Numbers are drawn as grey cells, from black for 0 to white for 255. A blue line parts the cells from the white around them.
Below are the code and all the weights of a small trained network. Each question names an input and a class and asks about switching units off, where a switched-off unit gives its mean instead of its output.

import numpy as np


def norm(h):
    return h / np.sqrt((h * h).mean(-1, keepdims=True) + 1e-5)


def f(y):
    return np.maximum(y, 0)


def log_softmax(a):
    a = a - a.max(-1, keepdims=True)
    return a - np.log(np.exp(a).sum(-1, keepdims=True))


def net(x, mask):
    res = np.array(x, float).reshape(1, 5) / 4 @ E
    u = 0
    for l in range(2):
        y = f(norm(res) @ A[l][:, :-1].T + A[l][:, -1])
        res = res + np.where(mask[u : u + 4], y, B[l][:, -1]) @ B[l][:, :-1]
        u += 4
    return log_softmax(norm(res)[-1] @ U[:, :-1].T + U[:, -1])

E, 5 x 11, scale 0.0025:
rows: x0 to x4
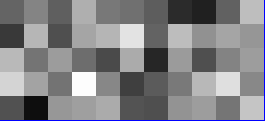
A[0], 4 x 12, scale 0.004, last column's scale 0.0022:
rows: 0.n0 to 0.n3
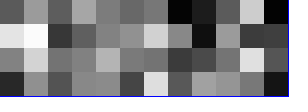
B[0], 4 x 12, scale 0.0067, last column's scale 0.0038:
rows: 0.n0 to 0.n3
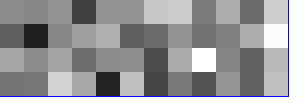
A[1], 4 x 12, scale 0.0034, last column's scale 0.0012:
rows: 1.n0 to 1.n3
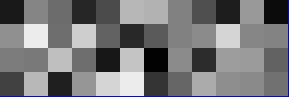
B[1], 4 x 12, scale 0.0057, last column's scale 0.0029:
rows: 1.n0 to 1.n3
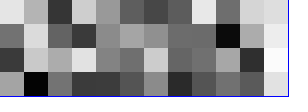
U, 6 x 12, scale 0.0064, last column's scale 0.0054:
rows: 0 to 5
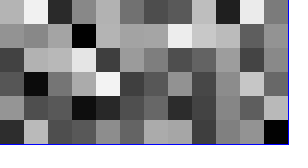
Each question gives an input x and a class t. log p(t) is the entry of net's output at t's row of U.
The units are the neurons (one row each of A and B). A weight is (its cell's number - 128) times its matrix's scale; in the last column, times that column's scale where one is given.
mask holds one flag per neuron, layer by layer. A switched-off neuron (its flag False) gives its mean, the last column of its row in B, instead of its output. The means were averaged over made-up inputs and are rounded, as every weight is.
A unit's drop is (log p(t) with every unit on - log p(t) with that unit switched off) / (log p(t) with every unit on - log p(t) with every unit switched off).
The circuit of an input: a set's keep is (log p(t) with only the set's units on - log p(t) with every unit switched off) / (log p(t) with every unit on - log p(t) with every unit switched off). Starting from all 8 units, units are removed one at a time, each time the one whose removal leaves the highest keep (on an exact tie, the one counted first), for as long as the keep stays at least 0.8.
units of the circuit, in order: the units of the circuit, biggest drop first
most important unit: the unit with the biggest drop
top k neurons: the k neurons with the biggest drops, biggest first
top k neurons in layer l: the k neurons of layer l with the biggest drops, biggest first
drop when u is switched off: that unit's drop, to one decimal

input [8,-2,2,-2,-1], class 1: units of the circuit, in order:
[0.n0]
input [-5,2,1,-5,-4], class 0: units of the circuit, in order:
[1.n0, 0.n0]
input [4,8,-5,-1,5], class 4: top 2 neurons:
[1.n3, 0.n1]
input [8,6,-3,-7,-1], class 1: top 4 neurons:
[0.n0, 0.n2, 1.n1, 1.n3]
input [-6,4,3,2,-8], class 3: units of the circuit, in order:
[0.n1, 0.n0]
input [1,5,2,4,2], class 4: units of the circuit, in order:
[1.n3, 0.n1]
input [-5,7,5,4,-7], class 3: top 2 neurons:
[0.n1, 0.n3]
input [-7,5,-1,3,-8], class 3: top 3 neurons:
[0.n1, 0.n0, 0.n2]
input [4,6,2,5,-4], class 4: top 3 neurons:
[1.n3, 1.n0, 0.n3]
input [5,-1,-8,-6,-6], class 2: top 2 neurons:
[0.n3, 1.n1]
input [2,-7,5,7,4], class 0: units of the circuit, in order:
[1.n1, 0.n1]
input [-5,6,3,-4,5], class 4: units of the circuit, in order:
[1.n3, 0.n0, 0.n1]
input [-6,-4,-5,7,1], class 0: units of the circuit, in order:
[1.n1, 0.n0]
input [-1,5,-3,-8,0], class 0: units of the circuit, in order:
[1.n0]
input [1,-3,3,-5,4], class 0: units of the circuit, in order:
[1.n0, 0.n1]
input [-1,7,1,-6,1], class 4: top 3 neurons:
[1.n3, 0.n0, 1.n1]
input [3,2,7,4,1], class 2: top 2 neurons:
[1.n2, 1.n0]
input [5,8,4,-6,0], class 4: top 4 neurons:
[1.n3, 0.n3, 0.n2, 1.n1]
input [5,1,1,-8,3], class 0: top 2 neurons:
[1.n0, 0.n1]
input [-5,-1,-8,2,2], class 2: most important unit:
0.n3
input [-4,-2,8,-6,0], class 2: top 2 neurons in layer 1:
[1.n2, 1.n1]
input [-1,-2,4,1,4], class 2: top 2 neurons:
[0.n1, 1.n2]
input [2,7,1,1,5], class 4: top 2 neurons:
[1.n3, 0.n1]
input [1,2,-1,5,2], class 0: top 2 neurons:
[1.n1, 0.n1]
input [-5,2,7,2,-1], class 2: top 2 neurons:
[1.n2, 0.n0]
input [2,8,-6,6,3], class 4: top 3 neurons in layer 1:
[1.n3, 1.n0, 1.n2]
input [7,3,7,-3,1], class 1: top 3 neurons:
[0.n0, 0.n2, 0.n3]
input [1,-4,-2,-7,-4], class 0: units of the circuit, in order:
[1.n0]
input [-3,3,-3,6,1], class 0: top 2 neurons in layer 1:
[1.n1, 1.n2]
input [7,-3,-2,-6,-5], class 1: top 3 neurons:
[0.n0, 0.n2, 1.n1]
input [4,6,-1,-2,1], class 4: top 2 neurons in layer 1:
[1.n3, 1.n2]
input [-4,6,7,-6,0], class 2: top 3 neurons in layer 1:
[1.n2, 1.n1, 1.n3]
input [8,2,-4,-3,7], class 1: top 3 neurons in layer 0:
[0.n0, 0.n2, 0.n1]
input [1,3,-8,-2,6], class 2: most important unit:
0.n3
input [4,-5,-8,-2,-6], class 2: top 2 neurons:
[0.n3, 1.n3]
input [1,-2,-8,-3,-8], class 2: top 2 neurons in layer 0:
[0.n3, 0.n0]
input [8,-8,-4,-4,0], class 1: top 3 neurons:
[0.n0, 0.n2, 1.n3]
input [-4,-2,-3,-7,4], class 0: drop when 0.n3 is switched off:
0.0
